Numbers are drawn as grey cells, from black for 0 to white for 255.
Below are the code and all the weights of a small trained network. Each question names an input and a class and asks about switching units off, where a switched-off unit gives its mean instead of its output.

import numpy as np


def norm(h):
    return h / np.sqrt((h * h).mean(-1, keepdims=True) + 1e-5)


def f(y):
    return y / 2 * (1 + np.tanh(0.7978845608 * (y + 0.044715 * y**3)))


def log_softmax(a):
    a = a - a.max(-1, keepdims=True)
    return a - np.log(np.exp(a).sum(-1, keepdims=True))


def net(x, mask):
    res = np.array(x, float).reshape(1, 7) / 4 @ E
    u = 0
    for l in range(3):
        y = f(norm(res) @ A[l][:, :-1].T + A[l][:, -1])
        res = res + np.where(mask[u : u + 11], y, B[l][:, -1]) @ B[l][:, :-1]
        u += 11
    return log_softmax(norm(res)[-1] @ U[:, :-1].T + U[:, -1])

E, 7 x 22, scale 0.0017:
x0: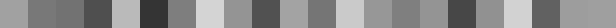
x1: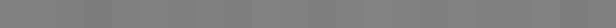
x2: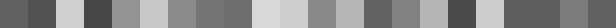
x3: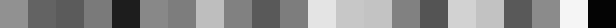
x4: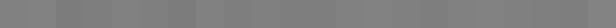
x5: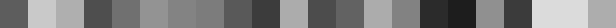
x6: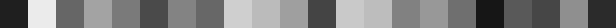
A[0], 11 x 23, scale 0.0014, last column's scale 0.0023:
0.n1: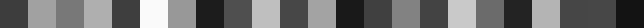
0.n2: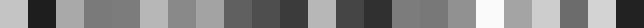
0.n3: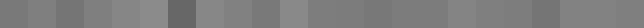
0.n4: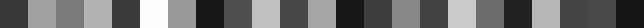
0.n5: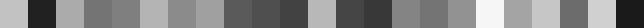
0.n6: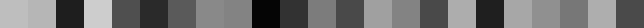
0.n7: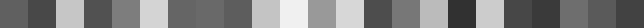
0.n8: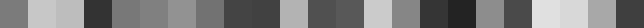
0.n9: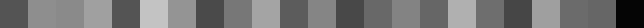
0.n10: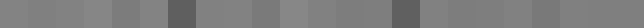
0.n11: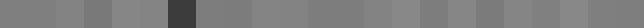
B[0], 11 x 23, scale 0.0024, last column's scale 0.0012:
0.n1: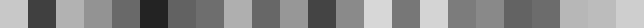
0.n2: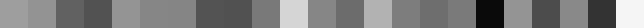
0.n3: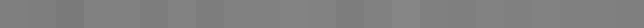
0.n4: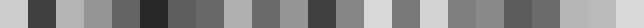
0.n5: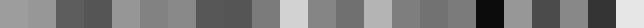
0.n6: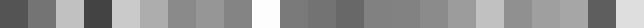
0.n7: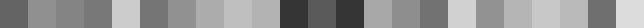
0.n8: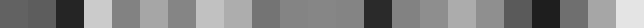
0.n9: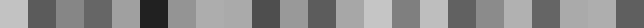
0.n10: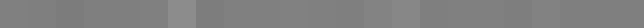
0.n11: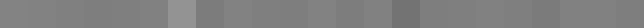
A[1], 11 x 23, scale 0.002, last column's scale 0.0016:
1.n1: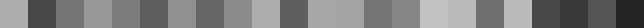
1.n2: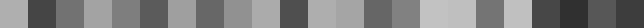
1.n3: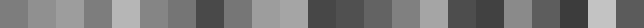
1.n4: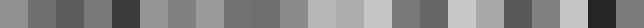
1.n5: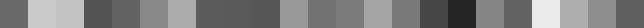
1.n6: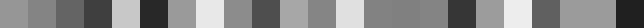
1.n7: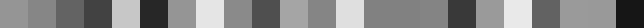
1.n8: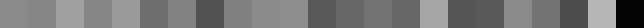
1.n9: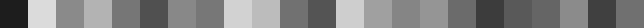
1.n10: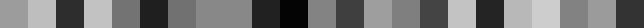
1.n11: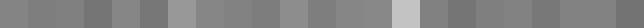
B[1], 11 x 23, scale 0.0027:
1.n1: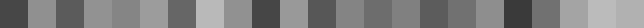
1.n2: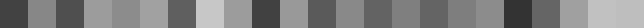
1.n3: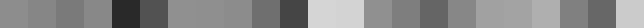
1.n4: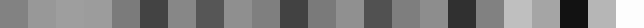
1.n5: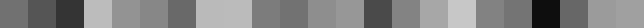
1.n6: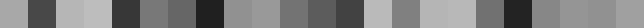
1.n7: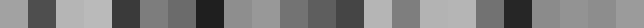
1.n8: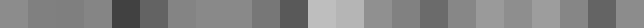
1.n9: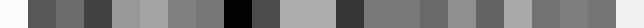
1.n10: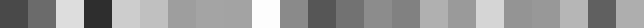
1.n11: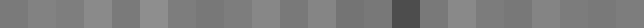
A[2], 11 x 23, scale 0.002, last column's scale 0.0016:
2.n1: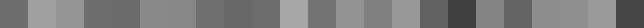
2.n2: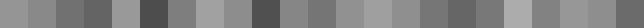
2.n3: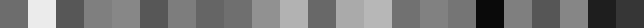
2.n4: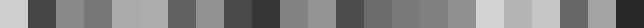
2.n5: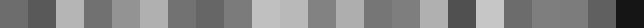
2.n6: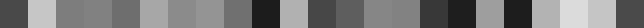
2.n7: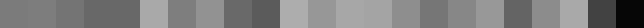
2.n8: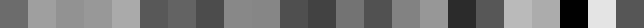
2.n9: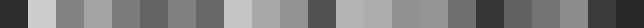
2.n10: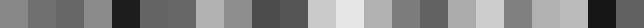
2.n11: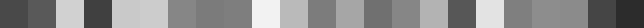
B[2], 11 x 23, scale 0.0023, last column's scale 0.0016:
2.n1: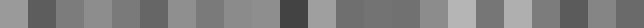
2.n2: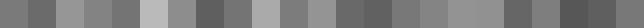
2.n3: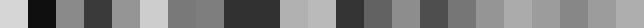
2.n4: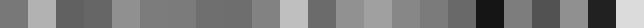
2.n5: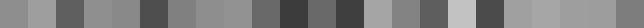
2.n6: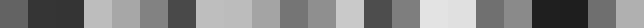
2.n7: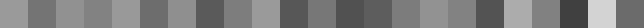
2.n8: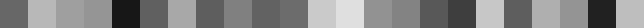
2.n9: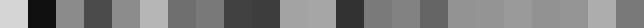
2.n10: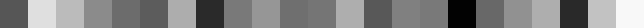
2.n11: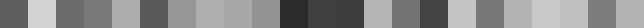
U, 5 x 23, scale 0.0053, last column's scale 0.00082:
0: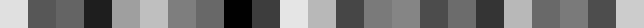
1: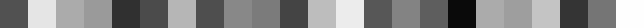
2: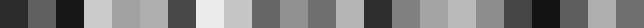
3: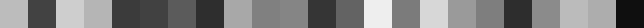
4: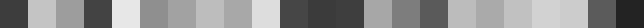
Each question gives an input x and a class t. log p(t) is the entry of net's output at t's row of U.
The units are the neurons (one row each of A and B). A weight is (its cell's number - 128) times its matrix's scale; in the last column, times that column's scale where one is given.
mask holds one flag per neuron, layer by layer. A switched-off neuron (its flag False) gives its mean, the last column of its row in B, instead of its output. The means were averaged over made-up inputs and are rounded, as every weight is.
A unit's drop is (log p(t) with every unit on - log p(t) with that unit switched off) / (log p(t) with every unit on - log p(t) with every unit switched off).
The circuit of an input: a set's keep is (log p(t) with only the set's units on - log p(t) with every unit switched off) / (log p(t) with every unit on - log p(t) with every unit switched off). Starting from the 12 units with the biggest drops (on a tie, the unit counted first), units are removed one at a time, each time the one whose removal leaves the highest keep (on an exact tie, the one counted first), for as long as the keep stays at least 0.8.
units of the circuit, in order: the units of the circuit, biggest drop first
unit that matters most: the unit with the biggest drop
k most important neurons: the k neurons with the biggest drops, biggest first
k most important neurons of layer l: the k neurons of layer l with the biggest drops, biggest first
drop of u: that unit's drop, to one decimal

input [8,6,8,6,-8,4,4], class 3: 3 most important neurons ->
(1.n6; 1.n7; 0.n6)
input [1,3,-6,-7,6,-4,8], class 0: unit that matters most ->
1.n4
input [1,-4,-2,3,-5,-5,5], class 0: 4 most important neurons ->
(1.n9; 0.n8; 2.n3; 1.n5)
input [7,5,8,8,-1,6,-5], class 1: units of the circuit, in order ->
(2.n10; 1.n9)
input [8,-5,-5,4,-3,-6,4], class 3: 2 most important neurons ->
(1.n6; 1.n7)
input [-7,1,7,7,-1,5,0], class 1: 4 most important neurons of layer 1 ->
(1.n10; 1.n4; 1.n6; 1.n7)
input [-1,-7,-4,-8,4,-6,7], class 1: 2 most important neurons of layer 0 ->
(0.n2; 0.n5)
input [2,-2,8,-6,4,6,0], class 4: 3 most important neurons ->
(2.n11; 1.n4; 0.n7)
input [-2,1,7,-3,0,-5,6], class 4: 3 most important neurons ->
(2.n11; 0.n7; 0.n2)
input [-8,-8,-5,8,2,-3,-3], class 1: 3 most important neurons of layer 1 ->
(1.n4; 1.n6; 1.n7)
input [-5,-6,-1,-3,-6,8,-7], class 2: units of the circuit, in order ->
(2.n6; 1.n5)
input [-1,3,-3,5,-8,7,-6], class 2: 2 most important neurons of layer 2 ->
(2.n6; 2.n3)
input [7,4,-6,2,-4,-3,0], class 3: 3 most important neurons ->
(1.n6; 1.n7; 0.n7)
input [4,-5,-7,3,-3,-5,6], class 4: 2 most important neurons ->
(1.n10; 0.n2)
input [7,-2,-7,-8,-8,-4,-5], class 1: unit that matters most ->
2.n8
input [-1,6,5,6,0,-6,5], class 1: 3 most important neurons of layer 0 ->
(0.n2; 0.n5; 0.n8)
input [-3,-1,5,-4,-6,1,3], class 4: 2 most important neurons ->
(1.n4; 0.n7)
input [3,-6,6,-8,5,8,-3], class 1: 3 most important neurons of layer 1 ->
(1.n2; 1.n1; 1.n3)
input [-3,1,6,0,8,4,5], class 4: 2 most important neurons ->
(2.n11; 0.n7)
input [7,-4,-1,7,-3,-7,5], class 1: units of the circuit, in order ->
(2.n10)
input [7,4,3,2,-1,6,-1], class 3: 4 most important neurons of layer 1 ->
(1.n6; 1.n7; 1.n2; 1.n1)
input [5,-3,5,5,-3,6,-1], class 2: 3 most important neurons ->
(2.n6; 1.n3; 0.n8)
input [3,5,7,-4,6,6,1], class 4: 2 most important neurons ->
(2.n11; 1.n2)
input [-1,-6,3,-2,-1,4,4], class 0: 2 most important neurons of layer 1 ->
(1.n9; 1.n2)
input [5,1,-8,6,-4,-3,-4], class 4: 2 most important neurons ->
(1.n10; 1.n3)
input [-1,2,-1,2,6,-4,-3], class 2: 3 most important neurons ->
(1.n2; 1.n1; 1.n9)
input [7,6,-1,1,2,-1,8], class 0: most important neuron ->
(1.n9)
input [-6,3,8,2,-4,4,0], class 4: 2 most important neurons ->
(2.n11; 0.n7)
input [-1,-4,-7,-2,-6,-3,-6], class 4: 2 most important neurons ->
(1.n10; 1.n9)
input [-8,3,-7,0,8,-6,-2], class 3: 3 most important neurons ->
(0.n4; 0.n1; 0.n8)
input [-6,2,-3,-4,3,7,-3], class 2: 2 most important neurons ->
(2.n6; 1.n4)
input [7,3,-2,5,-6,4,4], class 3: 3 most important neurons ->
(1.n6; 1.n7; 1.n3)
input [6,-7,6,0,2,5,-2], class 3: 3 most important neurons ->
(1.n6; 1.n7; 0.n6)
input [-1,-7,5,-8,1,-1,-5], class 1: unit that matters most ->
1.n9
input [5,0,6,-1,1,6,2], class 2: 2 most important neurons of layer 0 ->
(0.n6; 0.n8)
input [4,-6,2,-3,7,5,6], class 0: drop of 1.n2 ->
0.1
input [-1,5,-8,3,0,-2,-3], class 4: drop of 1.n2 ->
0.0
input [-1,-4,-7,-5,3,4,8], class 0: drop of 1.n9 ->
0.1
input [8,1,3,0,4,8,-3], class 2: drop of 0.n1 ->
0.2
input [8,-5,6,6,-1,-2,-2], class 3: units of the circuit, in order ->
(1.n6)
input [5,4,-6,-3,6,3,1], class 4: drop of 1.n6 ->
-0.1
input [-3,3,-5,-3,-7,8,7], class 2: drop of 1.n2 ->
-0.1
